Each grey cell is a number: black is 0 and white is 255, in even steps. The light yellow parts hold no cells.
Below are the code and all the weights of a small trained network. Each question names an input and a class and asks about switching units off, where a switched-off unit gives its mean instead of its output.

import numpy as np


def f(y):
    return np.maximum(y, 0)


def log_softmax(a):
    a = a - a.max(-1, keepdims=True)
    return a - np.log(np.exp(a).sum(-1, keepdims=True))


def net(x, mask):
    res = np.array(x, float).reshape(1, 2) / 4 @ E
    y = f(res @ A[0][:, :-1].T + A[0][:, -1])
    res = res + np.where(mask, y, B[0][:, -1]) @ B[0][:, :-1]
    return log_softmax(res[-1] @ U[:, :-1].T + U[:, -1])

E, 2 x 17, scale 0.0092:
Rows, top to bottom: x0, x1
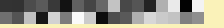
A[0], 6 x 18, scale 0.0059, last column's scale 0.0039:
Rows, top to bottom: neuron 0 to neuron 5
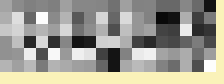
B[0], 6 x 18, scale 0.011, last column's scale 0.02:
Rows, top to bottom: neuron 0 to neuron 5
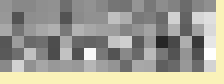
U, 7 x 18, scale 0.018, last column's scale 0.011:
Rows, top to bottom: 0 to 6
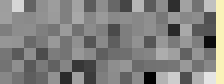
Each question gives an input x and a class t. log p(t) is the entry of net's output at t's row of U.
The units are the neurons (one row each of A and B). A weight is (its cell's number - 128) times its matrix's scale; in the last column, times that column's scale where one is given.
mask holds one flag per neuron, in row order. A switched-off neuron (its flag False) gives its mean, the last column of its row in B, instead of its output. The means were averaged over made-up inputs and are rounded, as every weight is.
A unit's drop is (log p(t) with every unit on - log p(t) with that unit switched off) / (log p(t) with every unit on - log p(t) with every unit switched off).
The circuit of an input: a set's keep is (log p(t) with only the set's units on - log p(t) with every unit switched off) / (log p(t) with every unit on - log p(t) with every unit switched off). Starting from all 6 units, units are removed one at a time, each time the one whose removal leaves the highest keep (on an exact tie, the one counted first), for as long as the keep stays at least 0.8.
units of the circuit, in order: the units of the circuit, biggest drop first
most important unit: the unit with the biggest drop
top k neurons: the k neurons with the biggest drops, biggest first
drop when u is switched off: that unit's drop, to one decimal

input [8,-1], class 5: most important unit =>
neuron 1
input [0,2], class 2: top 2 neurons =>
neuron 1; neuron 2
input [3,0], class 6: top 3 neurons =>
neuron 4; neuron 3; neuron 5
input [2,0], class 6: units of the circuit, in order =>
neuron 4; neuron 5
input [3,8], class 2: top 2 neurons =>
neuron 4; neuron 1
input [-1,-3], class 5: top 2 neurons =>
neuron 5; neuron 3
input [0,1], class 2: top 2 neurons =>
neuron 1; neuron 2
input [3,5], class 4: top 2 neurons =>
neuron 3; neuron 5
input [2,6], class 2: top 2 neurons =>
neuron 1; neuron 4
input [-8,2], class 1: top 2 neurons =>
neuron 2; neuron 1
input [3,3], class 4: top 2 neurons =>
neuron 3; neuron 1
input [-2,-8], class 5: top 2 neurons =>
neuron 3; neuron 5
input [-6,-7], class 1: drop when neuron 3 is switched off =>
0.0
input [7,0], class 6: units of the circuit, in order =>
neuron 4
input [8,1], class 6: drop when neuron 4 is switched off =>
0.7
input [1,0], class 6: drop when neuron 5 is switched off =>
0.2
